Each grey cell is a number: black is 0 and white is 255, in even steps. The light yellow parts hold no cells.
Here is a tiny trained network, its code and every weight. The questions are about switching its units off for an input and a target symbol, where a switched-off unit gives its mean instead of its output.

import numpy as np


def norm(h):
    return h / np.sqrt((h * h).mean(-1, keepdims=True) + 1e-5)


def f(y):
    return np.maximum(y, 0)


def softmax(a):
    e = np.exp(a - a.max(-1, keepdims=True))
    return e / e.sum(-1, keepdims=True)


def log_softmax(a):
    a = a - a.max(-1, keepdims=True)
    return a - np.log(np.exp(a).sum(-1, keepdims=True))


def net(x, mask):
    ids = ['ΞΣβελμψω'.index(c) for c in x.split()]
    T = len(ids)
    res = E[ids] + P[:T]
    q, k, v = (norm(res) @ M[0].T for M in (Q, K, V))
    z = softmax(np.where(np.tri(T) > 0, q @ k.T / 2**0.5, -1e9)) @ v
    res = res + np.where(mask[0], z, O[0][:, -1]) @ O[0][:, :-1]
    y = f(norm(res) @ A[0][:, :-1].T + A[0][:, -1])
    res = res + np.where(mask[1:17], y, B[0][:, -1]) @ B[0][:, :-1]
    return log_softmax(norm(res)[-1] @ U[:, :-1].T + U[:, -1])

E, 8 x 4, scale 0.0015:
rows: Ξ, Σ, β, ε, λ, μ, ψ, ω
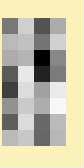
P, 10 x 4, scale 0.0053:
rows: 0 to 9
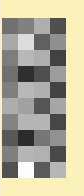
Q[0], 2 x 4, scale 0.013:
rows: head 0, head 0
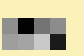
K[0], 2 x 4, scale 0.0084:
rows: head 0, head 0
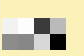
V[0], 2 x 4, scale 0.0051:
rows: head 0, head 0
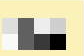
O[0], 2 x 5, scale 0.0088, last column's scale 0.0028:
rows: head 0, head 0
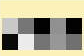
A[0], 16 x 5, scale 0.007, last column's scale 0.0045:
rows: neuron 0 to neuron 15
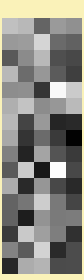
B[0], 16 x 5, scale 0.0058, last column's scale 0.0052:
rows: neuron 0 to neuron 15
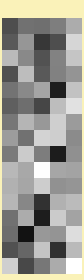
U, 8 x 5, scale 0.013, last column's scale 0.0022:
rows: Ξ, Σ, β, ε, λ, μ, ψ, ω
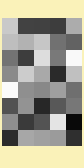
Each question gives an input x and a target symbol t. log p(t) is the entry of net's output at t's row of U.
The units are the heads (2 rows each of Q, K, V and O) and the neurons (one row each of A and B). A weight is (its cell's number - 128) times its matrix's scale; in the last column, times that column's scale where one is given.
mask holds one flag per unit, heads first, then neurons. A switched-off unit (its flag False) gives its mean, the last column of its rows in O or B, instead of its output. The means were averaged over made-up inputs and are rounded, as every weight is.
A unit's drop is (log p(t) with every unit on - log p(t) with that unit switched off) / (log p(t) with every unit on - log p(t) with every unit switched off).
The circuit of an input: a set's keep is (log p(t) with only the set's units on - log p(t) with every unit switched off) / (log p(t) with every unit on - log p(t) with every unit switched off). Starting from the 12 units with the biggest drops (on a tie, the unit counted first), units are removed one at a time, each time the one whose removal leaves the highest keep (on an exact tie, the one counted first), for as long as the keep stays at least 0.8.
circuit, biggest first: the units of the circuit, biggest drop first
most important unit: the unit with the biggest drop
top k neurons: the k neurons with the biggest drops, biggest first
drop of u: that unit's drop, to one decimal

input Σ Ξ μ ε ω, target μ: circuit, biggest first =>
head 0; neuron 15
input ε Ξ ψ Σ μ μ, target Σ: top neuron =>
neuron 9
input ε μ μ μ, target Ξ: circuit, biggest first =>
head 0; neuron 4
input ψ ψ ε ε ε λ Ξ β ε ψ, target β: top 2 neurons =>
neuron 13; neuron 9
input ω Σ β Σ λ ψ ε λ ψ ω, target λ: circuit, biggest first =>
head 0; neuron 13
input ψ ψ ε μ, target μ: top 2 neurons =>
neuron 12; neuron 15
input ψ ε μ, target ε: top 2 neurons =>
neuron 14; neuron 1
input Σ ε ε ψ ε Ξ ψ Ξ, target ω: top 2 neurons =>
neuron 15; neuron 12
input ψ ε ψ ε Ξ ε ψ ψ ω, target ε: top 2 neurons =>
neuron 14; neuron 1
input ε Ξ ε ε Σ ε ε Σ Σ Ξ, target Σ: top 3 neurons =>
neuron 9; neuron 4; neuron 1
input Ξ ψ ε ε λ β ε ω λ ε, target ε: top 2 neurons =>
neuron 4; neuron 15
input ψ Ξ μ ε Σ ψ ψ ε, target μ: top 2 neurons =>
neuron 12; neuron 15
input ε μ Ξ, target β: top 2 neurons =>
neuron 15; neuron 13
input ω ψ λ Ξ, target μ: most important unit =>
neuron 12
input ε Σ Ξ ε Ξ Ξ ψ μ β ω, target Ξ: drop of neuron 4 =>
0.2
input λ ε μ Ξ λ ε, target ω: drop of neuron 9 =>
0.3
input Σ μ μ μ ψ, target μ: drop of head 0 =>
0.7
